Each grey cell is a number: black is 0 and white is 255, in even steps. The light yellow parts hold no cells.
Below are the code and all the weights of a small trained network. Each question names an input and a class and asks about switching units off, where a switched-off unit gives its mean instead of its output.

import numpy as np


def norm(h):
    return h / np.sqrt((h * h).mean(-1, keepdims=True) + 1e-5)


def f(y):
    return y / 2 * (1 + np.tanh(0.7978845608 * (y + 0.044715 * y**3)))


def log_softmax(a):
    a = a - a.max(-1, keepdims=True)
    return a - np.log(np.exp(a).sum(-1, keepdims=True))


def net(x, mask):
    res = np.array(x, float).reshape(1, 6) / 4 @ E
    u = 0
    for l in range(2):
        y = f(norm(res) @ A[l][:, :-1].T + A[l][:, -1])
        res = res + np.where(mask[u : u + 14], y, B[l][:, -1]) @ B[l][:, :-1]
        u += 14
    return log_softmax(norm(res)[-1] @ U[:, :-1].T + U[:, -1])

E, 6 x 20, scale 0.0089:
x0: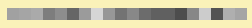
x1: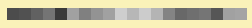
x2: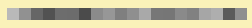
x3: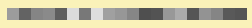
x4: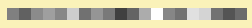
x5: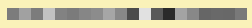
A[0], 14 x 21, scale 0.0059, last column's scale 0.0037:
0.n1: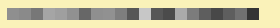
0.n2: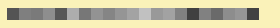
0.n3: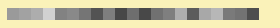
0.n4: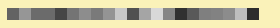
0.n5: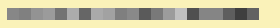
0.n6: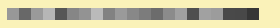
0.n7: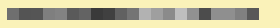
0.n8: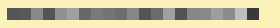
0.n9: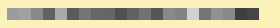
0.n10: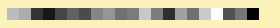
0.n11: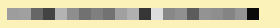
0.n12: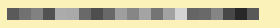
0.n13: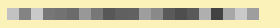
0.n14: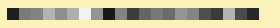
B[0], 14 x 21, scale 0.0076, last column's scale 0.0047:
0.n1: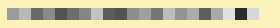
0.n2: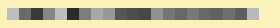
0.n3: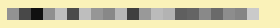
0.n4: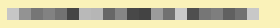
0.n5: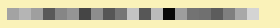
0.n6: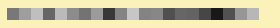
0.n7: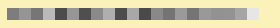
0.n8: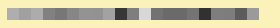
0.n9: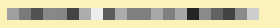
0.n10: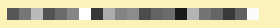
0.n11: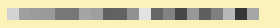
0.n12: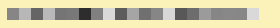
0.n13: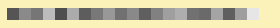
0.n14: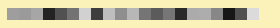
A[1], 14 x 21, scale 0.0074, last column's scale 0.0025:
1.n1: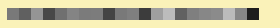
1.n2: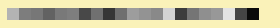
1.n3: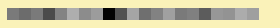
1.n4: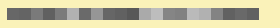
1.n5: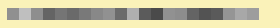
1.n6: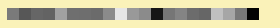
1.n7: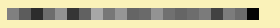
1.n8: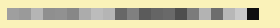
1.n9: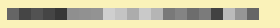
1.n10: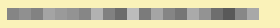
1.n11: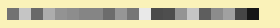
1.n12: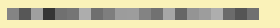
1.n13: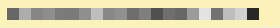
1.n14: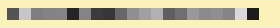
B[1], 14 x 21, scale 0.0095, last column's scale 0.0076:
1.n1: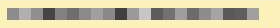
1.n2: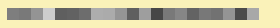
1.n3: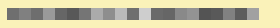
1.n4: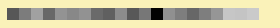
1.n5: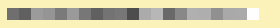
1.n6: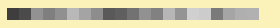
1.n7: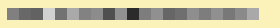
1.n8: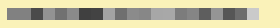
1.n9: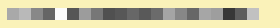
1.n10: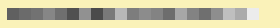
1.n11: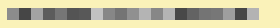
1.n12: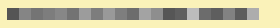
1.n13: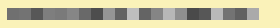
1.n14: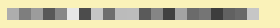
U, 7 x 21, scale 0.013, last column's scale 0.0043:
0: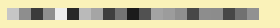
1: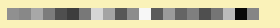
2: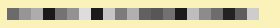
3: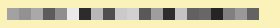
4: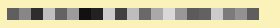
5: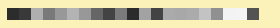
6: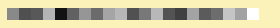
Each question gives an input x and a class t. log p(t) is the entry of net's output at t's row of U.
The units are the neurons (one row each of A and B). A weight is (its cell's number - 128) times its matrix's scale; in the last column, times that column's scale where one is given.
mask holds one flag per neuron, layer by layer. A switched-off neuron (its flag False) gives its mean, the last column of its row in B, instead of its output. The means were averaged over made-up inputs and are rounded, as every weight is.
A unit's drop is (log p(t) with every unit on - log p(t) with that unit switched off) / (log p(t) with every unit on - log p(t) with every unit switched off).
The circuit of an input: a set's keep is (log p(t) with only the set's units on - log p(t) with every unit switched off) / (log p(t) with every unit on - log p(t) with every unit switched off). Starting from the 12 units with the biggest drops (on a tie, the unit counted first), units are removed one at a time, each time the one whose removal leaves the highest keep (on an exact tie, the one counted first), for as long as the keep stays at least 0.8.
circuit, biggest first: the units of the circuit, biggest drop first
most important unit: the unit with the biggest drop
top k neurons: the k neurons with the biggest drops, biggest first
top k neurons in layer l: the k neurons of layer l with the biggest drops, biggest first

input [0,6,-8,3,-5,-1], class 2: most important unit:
0.n14
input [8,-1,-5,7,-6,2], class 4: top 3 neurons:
(1.n8; 1.n13; 1.n14)
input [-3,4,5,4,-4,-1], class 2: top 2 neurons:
(0.n10; 0.n3)
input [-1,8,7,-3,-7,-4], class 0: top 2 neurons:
(1.n9; 0.n4)
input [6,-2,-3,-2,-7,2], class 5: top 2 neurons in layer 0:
(0.n7; 0.n12)
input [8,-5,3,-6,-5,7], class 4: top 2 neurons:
(1.n13; 1.n8)
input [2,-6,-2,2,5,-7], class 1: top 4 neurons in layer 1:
(1.n3; 1.n2; 1.n9; 1.n1)
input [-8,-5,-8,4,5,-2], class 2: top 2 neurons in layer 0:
(0.n14; 0.n13)
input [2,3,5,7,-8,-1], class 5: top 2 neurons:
(1.n6; 1.n5)
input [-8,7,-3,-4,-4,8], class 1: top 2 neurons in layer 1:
(1.n11; 1.n8)
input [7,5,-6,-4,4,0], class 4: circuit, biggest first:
(1.n8; 1.n13)
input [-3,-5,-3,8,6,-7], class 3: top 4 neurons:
(0.n5; 0.n1; 0.n6; 1.n11)
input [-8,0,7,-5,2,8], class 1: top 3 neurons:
(0.n1; 1.n11; 0.n13)
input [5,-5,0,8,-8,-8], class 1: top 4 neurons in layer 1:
(1.n3; 1.n14; 1.n1; 1.n2)
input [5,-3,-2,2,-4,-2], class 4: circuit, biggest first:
(1.n8)
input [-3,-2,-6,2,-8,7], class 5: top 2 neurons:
(1.n6; 1.n5)
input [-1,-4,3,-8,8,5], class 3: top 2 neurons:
(1.n14; 1.n5)
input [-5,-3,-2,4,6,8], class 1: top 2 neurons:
(0.n1; 1.n11)
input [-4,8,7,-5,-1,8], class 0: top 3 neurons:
(1.n9; 0.n4; 0.n2)
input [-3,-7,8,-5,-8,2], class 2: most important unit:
0.n10
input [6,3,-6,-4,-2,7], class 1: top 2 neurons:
(1.n11; 0.n1)
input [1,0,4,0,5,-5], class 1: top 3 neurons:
(0.n11; 1.n2; 1.n5)
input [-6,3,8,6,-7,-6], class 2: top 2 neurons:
(0.n10; 0.n1)
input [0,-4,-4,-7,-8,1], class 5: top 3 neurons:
(1.n6; 1.n5; 0.n5)
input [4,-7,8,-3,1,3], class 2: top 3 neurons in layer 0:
(0.n10; 0.n4; 0.n2)
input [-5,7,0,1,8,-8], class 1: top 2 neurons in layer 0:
(0.n11; 0.n3)
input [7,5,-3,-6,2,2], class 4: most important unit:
1.n13
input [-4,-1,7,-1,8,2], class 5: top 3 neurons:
(1.n4; 0.n14; 1.n10)
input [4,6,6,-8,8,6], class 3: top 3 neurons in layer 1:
(1.n14; 1.n5; 1.n6)
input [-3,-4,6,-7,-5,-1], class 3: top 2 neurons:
(1.n14; 0.n14)
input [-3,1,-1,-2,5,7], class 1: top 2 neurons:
(1.n11; 0.n1)
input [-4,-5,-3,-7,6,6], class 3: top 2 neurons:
(1.n14; 0.n7)
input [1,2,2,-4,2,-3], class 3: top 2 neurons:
(1.n14; 0.n1)
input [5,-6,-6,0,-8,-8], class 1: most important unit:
1.n1
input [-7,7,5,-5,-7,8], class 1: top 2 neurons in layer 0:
(0.n1; 0.n3)
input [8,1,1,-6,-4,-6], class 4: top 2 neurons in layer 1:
(1.n8; 1.n13)
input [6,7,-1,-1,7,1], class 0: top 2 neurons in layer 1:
(1.n9; 1.n5)
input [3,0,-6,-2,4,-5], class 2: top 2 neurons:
(0.n14; 0.n1)
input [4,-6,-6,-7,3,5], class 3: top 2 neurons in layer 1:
(1.n14; 1.n9)
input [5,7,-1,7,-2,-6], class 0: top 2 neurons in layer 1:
(1.n9; 1.n14)
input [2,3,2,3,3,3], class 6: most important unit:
0.n2
